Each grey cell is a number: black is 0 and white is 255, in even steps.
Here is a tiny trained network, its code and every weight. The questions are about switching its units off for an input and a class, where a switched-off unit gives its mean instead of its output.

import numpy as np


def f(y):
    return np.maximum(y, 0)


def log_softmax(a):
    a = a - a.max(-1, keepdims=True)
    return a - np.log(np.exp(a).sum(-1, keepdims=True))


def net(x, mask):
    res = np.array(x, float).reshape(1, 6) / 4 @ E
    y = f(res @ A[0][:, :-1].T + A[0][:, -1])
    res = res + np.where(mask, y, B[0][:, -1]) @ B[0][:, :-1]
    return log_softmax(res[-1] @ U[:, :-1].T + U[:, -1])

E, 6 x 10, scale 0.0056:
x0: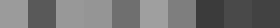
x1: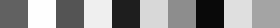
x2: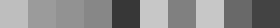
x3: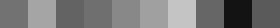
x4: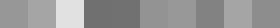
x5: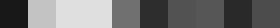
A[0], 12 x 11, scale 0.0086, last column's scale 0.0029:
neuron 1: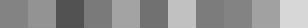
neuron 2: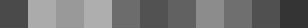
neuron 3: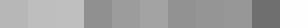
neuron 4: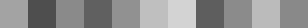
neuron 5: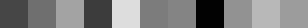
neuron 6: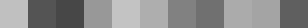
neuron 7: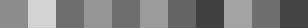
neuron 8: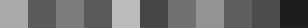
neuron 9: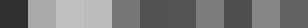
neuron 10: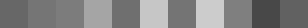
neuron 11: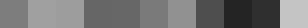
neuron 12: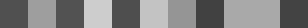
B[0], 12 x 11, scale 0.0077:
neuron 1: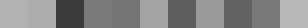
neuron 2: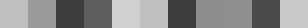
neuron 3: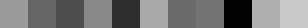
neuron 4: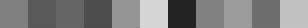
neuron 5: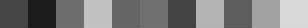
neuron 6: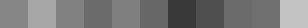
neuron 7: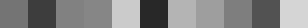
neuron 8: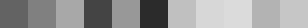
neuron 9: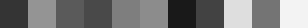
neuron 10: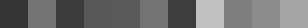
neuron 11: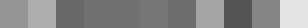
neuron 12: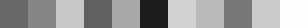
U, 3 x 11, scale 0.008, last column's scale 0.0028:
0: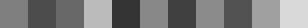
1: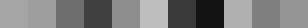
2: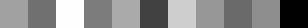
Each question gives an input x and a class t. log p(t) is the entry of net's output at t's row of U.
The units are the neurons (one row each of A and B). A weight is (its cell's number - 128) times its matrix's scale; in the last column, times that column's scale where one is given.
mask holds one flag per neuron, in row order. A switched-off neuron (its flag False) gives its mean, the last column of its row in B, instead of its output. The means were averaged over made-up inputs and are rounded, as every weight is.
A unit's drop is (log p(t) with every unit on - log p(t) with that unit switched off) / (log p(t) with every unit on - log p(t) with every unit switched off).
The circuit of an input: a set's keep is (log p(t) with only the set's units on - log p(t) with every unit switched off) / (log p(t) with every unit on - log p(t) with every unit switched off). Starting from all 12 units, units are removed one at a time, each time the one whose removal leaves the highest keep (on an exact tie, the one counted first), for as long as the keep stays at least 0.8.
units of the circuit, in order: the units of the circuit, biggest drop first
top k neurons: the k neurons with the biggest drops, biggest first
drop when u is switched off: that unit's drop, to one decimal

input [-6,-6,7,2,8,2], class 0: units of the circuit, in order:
neuron 3
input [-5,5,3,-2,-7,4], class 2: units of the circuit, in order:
neuron 12; neuron 7
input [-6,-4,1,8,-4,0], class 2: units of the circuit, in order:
neuron 9; neuron 8
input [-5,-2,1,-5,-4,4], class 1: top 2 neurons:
neuron 5; neuron 12
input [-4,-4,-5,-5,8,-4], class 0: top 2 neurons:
neuron 5; neuron 9
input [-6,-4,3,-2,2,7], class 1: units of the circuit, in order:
neuron 9; neuron 2
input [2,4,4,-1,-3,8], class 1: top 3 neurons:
neuron 9; neuron 2; neuron 5
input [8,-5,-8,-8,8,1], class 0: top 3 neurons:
neuron 5; neuron 12; neuron 7
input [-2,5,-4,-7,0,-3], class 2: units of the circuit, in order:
neuron 12; neuron 9
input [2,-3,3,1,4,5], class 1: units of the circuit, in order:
neuron 5; neuron 9
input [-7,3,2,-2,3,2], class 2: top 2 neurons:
neuron 5; neuron 4
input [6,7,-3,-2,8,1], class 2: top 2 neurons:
neuron 12; neuron 7
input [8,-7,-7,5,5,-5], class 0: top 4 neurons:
neuron 5; neuron 12; neuron 4; neuron 7
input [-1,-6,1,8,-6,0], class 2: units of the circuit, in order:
neuron 8
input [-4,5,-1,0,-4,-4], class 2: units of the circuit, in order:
neuron 12; neuron 9
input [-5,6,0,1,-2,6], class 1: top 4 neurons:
neuron 9; neuron 2; neuron 8; neuron 5
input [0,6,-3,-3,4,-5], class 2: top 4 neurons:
neuron 12; neuron 9; neuron 7; neuron 2
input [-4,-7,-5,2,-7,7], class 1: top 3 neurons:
neuron 9; neuron 12; neuron 2
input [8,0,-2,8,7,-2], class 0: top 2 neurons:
neuron 9; neuron 2
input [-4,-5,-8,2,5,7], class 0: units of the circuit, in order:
neuron 5
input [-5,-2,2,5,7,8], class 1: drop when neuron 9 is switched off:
0.2
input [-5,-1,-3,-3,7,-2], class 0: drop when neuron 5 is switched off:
0.2
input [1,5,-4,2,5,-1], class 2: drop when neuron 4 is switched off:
0.0
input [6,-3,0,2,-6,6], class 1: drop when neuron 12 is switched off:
0.1
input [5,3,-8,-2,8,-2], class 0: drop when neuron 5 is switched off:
0.6
